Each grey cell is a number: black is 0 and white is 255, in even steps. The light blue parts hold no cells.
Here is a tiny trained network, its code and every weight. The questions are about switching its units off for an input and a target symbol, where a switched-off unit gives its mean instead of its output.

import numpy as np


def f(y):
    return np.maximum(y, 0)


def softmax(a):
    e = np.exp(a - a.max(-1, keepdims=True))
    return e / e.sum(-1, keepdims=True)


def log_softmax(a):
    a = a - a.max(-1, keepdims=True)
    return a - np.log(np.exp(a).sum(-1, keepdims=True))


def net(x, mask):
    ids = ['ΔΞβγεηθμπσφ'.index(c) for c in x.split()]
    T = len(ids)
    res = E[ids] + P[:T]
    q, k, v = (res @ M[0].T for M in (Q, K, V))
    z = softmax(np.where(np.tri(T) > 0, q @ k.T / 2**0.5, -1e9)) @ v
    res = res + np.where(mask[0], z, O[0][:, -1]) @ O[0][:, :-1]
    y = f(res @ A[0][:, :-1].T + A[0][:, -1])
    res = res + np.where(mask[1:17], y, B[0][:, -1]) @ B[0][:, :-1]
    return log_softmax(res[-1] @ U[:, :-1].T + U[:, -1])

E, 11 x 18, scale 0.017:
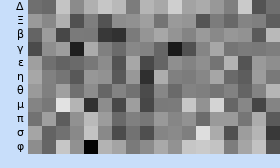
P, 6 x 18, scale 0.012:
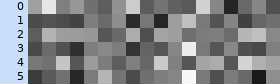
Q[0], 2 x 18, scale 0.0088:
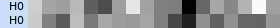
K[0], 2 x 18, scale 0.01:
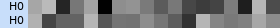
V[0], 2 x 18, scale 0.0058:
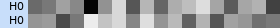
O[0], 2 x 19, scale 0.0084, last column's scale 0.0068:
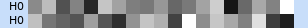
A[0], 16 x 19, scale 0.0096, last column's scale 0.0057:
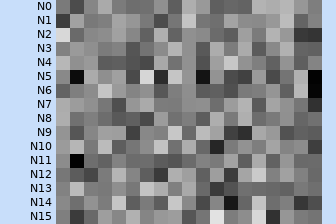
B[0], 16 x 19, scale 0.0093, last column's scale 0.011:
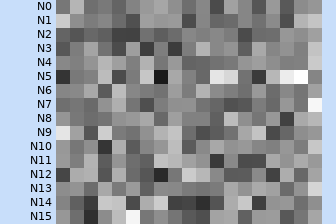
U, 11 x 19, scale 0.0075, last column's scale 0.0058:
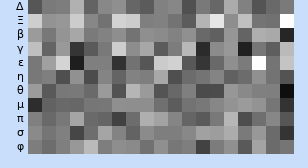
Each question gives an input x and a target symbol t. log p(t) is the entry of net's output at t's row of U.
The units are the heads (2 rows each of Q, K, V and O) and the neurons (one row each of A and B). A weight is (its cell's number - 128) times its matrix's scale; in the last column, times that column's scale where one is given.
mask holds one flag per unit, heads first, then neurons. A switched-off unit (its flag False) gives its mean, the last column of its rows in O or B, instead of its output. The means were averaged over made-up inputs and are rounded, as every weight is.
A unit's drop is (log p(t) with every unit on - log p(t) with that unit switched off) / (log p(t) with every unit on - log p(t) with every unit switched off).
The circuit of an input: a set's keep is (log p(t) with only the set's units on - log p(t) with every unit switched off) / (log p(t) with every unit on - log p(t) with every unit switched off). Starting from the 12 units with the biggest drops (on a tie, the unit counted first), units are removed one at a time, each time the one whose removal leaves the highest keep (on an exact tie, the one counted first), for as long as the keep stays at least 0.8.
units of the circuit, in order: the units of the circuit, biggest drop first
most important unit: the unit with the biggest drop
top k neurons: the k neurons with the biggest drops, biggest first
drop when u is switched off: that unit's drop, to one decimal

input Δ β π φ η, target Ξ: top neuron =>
(N0)
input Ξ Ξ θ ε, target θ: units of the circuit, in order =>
(H0; N11; N15)
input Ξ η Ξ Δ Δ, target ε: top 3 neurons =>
(N3; N7; N2)
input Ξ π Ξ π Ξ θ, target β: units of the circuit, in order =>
(H0; N5)
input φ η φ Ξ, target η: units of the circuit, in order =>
(H0; N7)
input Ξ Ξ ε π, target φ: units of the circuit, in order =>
(N12; H0; N14; N15)
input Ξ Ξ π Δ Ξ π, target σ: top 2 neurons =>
(N15; N8)
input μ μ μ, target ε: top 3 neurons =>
(N6; N7; N10)
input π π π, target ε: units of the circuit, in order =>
(H0; N12)
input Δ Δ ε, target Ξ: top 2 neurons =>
(N0; N9)
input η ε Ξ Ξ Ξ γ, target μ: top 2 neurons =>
(N5; N14)
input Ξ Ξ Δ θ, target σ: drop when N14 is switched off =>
0.0
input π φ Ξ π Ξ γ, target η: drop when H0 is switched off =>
0.8
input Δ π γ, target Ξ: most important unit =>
N14
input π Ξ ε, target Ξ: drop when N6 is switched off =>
0.1
